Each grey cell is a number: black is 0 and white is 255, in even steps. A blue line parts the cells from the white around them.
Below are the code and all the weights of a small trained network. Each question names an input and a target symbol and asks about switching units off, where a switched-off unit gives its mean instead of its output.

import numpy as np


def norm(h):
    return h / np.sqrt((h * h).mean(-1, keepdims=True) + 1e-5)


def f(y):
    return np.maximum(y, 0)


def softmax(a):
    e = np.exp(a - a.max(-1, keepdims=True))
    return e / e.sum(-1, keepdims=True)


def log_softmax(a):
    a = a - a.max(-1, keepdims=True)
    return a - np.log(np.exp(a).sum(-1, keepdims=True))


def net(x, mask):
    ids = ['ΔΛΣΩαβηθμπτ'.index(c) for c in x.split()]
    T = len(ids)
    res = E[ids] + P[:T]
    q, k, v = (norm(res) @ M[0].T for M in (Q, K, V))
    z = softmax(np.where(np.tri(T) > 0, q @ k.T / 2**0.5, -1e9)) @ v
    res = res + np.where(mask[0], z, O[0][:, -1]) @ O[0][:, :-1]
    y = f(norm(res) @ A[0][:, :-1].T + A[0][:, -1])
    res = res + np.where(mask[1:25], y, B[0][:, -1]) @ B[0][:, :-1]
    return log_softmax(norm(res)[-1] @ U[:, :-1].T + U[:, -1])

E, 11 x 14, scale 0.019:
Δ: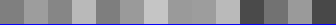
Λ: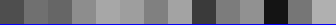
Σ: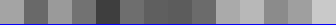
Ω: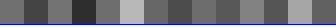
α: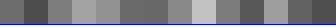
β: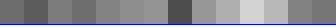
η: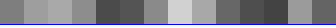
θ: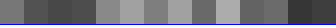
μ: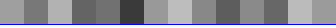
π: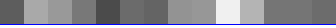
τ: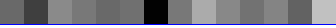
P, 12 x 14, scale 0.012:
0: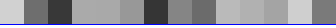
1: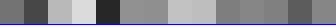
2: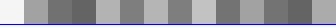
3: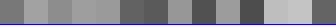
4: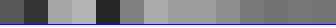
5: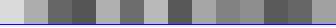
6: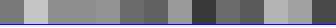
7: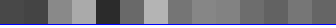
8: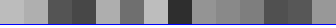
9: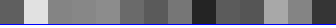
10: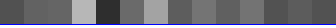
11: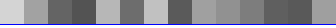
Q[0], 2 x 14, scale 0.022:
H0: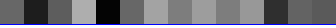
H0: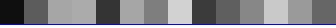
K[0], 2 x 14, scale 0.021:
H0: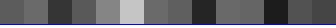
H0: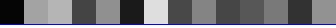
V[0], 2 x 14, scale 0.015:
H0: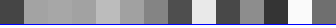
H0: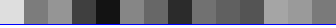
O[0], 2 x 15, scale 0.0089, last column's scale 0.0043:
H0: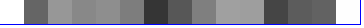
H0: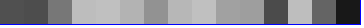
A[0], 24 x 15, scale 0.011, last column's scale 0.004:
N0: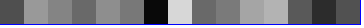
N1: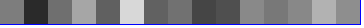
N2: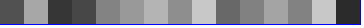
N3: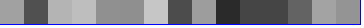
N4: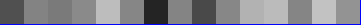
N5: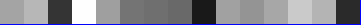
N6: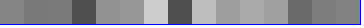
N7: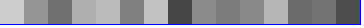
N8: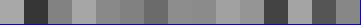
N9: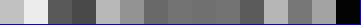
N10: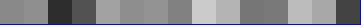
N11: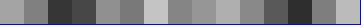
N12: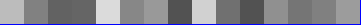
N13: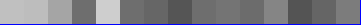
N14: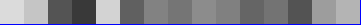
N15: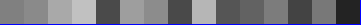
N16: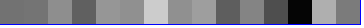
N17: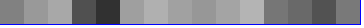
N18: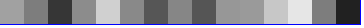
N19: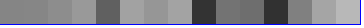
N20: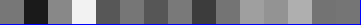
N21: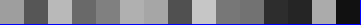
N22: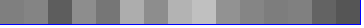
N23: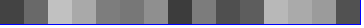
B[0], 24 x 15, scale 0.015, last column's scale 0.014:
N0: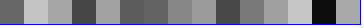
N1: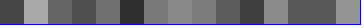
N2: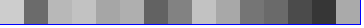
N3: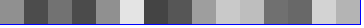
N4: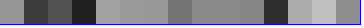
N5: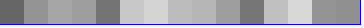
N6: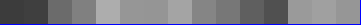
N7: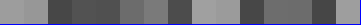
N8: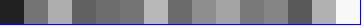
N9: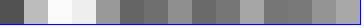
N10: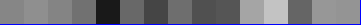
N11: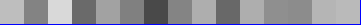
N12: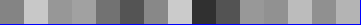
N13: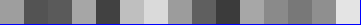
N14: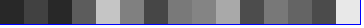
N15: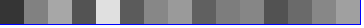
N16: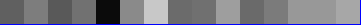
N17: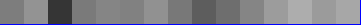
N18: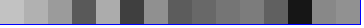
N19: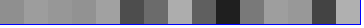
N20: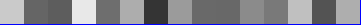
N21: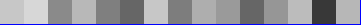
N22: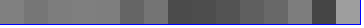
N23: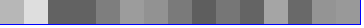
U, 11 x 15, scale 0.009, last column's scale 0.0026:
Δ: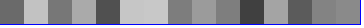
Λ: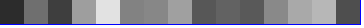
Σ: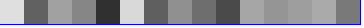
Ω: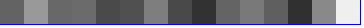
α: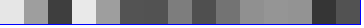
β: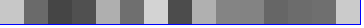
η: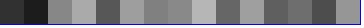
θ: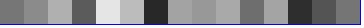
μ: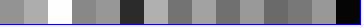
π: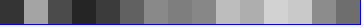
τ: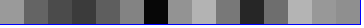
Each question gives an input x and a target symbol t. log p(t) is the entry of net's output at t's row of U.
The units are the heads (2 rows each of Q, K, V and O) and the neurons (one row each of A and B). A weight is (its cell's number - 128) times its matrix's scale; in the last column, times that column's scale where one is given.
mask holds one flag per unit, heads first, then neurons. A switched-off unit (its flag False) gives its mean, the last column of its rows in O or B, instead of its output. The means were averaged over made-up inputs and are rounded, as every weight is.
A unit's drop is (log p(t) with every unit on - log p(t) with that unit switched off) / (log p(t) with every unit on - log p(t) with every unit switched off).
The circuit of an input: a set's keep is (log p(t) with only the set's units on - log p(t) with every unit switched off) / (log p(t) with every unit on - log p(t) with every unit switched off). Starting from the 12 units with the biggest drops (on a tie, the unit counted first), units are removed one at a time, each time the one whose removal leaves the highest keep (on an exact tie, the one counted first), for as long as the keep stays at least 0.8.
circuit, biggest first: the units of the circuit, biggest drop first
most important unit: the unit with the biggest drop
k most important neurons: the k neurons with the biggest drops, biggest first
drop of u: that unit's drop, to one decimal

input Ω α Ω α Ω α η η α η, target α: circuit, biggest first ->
[N8]
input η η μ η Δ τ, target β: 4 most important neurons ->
[N21, N14, N13, N20]
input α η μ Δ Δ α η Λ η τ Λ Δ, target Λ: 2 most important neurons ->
[N14, N6]
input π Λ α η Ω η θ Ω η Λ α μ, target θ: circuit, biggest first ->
[H0, N2, N14]
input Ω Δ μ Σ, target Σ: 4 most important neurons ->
[N20, N14, N5, N4]
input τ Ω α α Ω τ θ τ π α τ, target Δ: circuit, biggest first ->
[H0, N2]
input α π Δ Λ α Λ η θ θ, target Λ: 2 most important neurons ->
[N14, N9]
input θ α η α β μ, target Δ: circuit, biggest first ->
[H0, N2]
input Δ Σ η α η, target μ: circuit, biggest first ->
[N14, N13]
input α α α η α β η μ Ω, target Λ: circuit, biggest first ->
[N6, N12]
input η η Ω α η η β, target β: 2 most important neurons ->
[N18, N7]
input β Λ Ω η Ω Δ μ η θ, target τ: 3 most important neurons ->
[N14, N11, N16]
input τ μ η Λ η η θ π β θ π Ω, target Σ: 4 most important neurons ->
[N14, N10, N2, N8]
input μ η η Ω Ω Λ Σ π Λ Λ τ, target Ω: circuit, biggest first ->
[H0]
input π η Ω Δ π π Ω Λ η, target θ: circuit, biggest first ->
[H0, N2, N13]
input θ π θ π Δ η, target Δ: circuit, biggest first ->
[H0, N2]
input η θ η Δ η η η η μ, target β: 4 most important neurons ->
[N14, N21, N13, N20]
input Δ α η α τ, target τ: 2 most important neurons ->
[N13, N4]
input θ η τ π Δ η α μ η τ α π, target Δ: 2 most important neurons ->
[N2, N14]
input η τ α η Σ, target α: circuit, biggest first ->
[N20]
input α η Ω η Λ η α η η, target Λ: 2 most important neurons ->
[N14, N9]
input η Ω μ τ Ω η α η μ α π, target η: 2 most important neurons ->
[N8, N20]
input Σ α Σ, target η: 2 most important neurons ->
[N2, N6]
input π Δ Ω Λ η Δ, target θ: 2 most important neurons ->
[N2, N11]
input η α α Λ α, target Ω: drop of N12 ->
0.0
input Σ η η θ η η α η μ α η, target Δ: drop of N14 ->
0.1
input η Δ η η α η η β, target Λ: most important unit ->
N6
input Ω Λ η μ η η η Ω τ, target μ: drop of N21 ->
0.3
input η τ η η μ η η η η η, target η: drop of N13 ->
0.2
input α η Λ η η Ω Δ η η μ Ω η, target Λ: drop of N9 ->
0.2
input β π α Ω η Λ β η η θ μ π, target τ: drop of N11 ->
0.2
